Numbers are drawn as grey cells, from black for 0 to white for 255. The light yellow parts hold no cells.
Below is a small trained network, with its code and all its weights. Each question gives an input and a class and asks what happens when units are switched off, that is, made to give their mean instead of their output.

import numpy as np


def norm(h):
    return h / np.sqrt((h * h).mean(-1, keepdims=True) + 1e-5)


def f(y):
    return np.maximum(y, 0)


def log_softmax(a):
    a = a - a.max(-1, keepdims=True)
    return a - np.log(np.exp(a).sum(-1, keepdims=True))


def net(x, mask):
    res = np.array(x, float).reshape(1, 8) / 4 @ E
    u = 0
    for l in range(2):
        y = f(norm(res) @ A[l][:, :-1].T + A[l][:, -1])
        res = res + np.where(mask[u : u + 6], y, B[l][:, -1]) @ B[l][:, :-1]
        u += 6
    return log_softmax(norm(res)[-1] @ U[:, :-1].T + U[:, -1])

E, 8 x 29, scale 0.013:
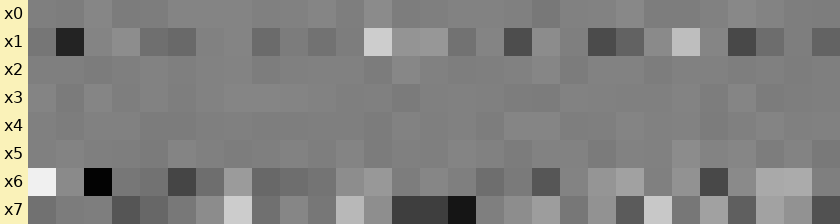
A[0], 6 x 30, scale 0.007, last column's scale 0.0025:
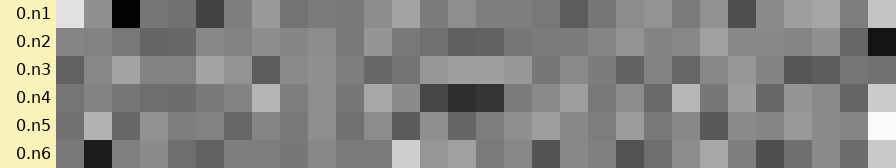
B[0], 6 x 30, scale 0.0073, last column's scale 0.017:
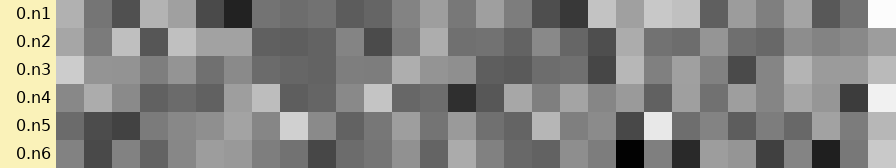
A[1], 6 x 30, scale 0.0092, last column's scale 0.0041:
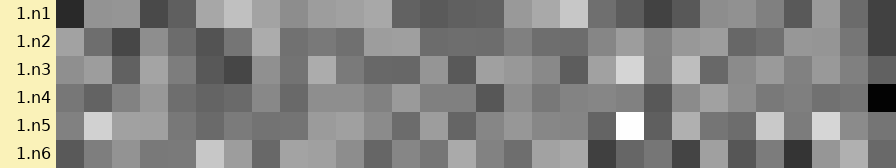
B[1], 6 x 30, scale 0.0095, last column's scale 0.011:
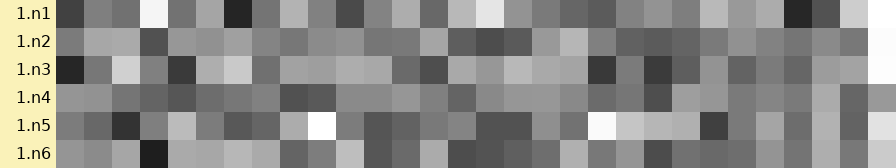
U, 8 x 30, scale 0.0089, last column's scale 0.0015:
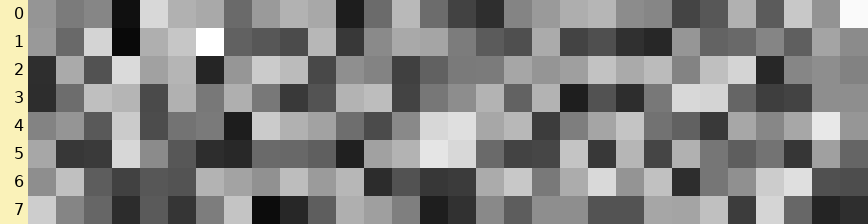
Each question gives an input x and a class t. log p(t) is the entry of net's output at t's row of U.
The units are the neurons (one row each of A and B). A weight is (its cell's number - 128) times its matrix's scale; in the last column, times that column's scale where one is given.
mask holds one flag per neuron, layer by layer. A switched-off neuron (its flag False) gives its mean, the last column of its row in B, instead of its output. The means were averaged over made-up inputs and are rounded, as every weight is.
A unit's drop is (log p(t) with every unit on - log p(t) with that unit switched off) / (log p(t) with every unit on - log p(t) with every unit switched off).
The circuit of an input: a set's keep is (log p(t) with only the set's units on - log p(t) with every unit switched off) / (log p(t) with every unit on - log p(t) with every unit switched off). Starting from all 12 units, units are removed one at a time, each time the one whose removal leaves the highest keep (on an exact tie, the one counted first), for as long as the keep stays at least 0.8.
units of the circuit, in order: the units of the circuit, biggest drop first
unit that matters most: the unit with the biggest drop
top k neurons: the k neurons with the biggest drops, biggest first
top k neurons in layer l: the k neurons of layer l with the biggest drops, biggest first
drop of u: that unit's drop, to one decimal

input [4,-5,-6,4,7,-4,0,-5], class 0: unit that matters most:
0.n1
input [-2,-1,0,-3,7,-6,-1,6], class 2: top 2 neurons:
[1.n1; 0.n1]
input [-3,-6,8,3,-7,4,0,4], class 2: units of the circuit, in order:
[0.n1; 1.n1]
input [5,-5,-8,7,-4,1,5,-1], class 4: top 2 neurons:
[0.n4; 1.n3]
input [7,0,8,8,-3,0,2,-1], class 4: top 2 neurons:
[1.n3; 0.n1]
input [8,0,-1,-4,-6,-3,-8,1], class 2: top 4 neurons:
[0.n6; 1.n1; 0.n1; 0.n3]
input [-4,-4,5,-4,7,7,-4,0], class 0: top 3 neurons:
[0.n4; 0.n1; 0.n6]
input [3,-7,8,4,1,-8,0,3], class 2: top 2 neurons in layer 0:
[0.n1; 0.n3]
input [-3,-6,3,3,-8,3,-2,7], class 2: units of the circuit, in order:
[1.n1; 0.n1]
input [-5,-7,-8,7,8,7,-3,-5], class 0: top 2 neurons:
[0.n1; 0.n6]
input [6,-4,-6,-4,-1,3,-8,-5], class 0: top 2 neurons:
[0.n6; 0.n1]
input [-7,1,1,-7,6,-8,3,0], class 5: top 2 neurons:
[0.n4; 0.n1]
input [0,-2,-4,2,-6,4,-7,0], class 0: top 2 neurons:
[0.n4; 0.n3]
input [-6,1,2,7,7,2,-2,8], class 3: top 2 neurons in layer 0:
[0.n1; 0.n3]
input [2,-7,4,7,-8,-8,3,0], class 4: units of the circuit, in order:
[0.n4]
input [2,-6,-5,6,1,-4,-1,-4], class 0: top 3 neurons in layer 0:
[0.n1; 0.n4; 0.n6]
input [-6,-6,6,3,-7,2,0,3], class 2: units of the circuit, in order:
[0.n1; 1.n1]
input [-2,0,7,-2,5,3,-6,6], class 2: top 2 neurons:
[0.n6; 1.n1]
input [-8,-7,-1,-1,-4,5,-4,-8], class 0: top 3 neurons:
[0.n1; 0.n6; 1.n6]
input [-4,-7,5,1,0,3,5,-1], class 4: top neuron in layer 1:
[1.n3]
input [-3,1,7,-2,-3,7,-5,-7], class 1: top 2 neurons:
[0.n1; 0.n4]
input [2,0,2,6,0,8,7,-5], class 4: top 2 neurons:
[1.n3; 0.n6]
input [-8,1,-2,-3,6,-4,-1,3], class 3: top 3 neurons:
[0.n1; 1.n1; 1.n5]
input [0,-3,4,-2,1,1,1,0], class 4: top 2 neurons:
[0.n4; 0.n6]
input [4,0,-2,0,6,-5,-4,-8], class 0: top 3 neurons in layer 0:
[0.n1; 0.n6; 0.n3]
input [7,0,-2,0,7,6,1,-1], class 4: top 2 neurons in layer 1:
[1.n3; 1.n6]
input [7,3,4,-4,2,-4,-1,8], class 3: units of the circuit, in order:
[0.n1]
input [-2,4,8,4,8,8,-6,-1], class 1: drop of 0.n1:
0.6
